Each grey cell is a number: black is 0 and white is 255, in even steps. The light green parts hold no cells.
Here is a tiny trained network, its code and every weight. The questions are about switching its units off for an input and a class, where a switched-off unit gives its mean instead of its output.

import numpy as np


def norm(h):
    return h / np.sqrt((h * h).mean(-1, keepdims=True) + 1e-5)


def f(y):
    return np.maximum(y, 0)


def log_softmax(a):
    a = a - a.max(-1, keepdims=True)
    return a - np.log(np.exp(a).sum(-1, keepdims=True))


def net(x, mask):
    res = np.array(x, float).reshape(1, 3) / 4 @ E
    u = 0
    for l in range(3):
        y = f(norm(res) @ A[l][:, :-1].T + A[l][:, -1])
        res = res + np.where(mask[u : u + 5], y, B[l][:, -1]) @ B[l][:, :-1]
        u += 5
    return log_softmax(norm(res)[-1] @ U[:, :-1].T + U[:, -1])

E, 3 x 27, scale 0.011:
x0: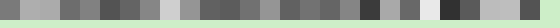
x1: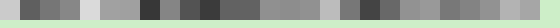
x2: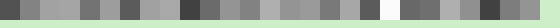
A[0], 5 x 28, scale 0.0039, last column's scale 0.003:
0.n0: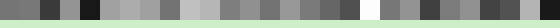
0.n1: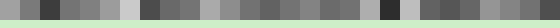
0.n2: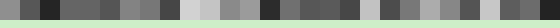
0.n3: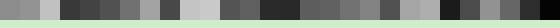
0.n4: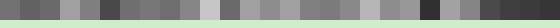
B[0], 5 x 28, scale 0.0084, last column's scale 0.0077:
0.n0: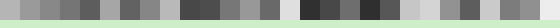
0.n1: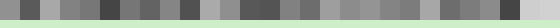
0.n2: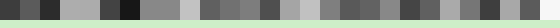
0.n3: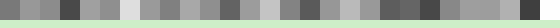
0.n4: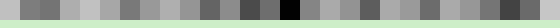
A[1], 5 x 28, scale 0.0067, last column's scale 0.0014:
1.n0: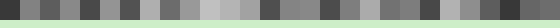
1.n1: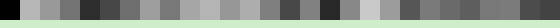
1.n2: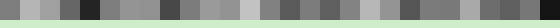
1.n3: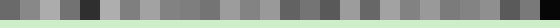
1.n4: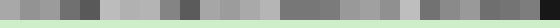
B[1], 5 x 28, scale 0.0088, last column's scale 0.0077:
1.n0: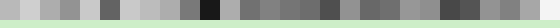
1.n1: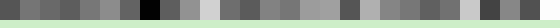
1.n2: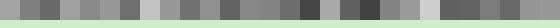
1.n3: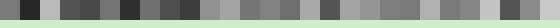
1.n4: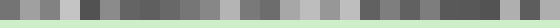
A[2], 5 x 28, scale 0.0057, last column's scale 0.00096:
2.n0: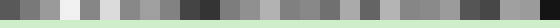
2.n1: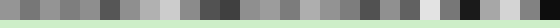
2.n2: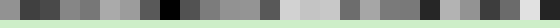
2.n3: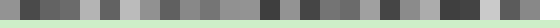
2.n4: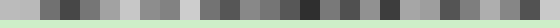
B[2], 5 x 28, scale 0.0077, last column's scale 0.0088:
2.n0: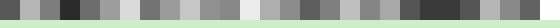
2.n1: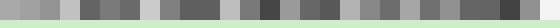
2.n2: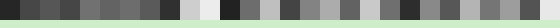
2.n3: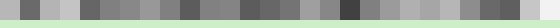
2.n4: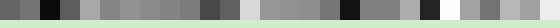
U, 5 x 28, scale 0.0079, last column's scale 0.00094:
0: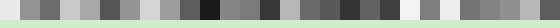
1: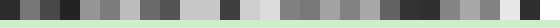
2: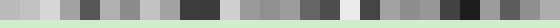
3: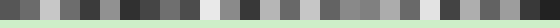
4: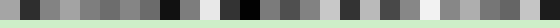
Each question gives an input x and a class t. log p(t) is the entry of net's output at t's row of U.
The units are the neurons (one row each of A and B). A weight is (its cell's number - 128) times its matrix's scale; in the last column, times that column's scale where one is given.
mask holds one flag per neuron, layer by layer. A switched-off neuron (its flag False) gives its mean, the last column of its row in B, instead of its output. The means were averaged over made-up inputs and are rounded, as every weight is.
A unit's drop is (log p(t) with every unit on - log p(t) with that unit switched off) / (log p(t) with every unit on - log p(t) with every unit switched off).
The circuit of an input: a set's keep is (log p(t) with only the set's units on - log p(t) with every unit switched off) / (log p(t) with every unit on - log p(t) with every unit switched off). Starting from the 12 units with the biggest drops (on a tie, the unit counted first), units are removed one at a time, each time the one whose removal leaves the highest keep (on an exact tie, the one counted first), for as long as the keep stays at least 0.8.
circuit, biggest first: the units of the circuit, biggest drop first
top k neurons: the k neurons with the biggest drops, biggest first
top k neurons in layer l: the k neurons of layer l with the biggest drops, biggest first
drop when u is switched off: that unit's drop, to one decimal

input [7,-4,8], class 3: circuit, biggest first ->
(1.n1)
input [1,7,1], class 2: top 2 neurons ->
(1.n1 0.n3)
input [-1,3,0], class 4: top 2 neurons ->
(1.n0 1.n1)
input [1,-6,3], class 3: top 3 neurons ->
(1.n1 1.n3 2.n1)
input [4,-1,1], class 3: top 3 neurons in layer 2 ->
(2.n4 2.n0 2.n2)
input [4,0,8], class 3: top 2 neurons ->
(0.n0 1.n0)
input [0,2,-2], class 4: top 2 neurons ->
(1.n0 0.n0)
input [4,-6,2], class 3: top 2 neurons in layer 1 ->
(1.n1 1.n3)
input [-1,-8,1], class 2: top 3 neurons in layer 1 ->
(1.n0 1.n3 1.n4)
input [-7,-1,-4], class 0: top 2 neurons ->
(1.n0 1.n1)
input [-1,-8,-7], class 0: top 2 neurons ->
(0.n0 1.n0)
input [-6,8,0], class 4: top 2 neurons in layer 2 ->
(2.n0 2.n4)
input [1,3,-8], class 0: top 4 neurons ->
(1.n1 2.n2 0.n3 2.n4)
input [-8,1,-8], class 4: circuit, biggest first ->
(0.n1)
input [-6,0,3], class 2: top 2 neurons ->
(1.n1 0.n3)
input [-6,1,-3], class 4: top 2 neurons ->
(0.n1 2.n2)
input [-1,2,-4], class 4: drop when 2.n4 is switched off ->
0.0
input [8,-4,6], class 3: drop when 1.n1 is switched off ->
0.2
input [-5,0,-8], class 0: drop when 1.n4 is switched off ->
0.1
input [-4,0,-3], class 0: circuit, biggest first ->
(0.n0)
